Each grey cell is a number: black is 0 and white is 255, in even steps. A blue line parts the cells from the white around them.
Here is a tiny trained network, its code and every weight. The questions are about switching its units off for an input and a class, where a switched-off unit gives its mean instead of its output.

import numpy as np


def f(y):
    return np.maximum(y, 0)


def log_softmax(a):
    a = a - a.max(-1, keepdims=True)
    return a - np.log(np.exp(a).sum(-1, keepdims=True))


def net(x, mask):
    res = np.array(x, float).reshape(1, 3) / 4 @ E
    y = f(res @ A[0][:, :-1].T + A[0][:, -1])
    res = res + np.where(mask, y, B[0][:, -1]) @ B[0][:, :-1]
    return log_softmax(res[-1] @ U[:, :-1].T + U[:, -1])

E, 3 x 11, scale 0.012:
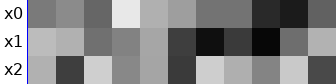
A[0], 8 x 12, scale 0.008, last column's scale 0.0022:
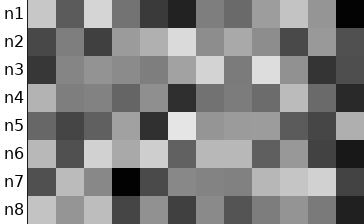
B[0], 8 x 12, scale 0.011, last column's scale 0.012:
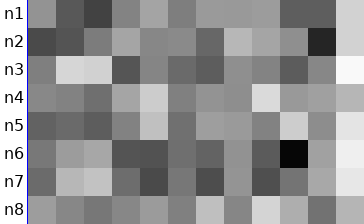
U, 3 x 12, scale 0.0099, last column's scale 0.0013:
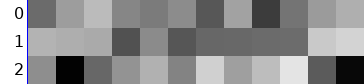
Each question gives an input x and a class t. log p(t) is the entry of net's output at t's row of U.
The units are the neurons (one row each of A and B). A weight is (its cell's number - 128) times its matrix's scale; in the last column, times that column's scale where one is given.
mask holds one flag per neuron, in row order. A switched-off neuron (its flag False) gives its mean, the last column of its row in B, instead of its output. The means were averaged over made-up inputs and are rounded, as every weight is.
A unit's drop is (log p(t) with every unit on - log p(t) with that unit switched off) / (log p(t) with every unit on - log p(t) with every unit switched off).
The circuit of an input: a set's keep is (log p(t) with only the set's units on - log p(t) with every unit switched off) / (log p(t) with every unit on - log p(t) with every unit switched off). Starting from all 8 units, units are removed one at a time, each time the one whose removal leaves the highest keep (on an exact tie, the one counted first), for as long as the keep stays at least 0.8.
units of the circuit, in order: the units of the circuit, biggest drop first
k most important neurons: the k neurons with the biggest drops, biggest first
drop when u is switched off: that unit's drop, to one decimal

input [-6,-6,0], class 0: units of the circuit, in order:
n7
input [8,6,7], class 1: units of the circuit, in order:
n2, n4
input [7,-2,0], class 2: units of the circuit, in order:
n7, n3
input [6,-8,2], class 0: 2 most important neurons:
n3, n6
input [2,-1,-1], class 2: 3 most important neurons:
n6, n7, n3
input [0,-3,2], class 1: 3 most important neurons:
n2, n3, n7
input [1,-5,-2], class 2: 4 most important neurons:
n6, n5, n7, n2
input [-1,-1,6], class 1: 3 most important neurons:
n6, n2, n5
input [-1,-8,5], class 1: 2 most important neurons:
n3, n2
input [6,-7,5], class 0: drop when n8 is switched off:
0.0
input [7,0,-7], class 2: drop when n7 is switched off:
0.2
